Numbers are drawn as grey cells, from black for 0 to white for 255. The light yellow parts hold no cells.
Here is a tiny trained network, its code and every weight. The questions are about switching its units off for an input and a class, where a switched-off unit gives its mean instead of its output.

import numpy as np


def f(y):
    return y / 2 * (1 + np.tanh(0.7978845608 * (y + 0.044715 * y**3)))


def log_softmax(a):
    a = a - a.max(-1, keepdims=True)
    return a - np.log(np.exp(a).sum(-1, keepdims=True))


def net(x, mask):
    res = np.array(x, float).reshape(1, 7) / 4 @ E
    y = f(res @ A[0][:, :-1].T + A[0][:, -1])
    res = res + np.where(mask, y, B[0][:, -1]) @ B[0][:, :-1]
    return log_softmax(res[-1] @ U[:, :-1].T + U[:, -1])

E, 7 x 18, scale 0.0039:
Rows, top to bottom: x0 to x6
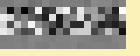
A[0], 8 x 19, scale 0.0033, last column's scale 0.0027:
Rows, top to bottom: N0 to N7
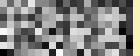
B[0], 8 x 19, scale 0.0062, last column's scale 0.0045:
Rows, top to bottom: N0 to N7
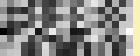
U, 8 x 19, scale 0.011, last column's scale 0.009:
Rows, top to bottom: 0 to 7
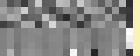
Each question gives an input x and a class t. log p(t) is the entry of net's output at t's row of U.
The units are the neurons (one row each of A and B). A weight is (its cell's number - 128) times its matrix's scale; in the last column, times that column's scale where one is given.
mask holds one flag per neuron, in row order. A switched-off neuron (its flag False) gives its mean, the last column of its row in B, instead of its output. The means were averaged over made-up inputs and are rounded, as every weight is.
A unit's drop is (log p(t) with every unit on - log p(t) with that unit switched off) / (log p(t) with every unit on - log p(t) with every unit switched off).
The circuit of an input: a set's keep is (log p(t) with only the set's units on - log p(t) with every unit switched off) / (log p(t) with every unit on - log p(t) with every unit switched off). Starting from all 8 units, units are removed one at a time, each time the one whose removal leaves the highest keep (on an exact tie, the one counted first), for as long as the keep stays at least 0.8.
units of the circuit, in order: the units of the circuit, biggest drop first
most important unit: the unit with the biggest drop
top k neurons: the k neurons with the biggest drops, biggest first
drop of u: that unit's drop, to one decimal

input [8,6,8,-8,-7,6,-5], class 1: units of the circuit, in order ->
N5; N2
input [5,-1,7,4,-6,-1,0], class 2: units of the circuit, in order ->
N6
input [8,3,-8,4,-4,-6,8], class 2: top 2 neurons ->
N7; N4
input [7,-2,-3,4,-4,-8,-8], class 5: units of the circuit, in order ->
N4; N5
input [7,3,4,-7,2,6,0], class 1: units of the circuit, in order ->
N5; N2
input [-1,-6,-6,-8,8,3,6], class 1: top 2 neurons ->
N5; N2
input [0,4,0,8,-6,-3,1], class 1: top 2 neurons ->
N0; N4
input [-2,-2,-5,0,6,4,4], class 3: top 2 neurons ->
N4; N6
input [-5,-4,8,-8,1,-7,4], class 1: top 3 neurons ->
N5; N2; N7
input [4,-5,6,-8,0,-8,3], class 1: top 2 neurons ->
N5; N2
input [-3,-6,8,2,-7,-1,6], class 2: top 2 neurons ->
N6; N4
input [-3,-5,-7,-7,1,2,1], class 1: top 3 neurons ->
N5; N2; N6
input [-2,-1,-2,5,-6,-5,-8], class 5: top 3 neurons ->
N4; N5; N2
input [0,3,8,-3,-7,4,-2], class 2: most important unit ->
N6
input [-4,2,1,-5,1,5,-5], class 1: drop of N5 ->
0.3
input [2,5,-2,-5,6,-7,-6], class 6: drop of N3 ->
0.2
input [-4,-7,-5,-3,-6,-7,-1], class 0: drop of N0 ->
0.0
